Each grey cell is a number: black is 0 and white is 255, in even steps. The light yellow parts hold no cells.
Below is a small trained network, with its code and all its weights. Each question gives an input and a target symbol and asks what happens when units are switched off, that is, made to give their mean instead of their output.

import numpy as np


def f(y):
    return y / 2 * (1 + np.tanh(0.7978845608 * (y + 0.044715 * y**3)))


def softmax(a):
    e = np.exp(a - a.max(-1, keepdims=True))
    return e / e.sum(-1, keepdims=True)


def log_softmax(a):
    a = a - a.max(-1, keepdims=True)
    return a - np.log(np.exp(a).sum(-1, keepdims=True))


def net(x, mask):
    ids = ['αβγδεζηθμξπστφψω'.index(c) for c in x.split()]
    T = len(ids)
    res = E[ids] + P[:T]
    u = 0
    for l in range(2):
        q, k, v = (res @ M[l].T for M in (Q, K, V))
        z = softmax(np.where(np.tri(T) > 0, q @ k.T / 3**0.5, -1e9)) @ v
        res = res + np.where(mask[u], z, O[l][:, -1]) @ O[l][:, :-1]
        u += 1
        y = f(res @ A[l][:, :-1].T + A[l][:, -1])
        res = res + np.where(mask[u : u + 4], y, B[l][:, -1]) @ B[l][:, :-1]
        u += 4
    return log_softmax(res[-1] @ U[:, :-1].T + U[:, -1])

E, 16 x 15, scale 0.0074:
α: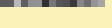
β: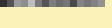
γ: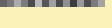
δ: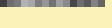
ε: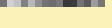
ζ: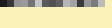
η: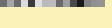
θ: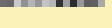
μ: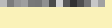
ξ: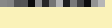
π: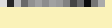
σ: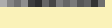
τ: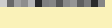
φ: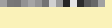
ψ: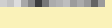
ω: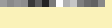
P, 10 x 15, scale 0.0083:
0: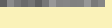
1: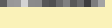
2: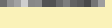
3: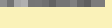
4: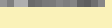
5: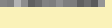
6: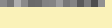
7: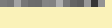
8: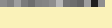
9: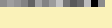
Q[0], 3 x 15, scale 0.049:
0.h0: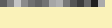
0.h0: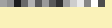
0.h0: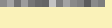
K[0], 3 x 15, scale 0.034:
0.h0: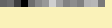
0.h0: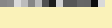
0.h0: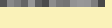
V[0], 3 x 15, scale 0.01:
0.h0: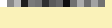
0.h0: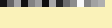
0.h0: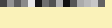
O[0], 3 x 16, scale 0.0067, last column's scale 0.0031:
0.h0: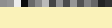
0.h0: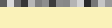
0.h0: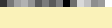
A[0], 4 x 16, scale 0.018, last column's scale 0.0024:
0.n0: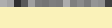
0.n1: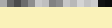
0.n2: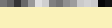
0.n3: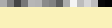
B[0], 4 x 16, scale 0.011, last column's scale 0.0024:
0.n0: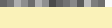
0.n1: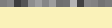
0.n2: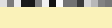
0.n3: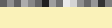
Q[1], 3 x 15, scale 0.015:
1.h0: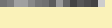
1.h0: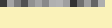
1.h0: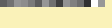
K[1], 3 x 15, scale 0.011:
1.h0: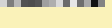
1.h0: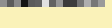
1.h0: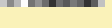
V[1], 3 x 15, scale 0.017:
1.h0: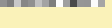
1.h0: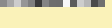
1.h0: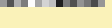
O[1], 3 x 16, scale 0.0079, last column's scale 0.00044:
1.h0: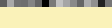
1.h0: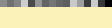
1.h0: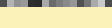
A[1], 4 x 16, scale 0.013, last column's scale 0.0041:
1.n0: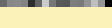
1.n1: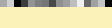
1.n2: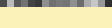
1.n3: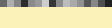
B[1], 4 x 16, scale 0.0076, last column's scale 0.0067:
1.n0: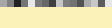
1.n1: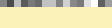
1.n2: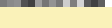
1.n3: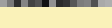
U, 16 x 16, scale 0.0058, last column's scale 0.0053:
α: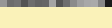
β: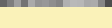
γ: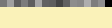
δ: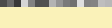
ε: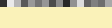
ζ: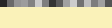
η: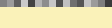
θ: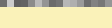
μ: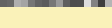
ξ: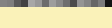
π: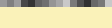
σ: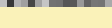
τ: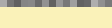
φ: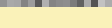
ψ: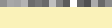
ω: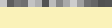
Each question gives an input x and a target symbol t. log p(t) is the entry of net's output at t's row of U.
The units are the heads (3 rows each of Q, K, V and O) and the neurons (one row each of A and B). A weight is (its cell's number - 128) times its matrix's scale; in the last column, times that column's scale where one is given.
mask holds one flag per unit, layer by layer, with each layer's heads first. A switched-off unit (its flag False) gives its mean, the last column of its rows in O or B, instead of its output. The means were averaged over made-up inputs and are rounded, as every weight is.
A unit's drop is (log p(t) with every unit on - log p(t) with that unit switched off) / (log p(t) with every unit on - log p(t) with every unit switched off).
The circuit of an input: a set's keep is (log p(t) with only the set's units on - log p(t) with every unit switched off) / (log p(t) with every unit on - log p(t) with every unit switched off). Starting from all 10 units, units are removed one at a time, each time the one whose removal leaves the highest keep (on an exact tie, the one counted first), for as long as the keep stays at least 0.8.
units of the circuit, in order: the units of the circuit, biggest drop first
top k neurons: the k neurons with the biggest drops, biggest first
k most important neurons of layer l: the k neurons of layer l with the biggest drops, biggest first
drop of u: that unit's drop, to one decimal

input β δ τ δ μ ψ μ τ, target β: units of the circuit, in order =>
(0.h0 1.n1)
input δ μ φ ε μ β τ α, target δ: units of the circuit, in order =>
(0.h0)
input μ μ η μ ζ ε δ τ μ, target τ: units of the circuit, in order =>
(1.n0 1.h0)
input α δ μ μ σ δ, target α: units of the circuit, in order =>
(0.h0 1.n3 1.n1)
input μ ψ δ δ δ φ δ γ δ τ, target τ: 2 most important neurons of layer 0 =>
(0.n2 0.n0)
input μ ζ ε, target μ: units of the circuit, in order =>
(0.h0 1.h0)
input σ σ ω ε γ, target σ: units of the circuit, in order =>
(1.h0 1.n0)
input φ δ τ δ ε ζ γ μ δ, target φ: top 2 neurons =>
(0.n3 1.n2)
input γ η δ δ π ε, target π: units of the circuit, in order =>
(1.h0 1.n2)
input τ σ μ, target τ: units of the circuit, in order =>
(1.h0 1.n0)
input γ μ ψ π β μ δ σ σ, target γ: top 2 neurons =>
(0.n0 1.n3)
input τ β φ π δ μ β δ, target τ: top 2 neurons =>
(1.n0 0.n3)
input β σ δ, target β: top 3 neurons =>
(1.n1 0.n0 1.n3)
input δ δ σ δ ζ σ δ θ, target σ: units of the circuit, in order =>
(1.h0)
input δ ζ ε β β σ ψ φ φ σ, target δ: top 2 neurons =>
(0.n0 1.n1)
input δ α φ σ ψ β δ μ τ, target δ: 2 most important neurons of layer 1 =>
(1.n2 1.n1)
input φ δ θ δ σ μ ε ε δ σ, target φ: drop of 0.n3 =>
0.1
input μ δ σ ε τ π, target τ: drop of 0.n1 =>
0.0
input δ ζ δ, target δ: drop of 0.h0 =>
0.9
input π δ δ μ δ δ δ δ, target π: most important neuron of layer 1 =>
(1.n0)
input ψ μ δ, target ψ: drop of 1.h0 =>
0.8
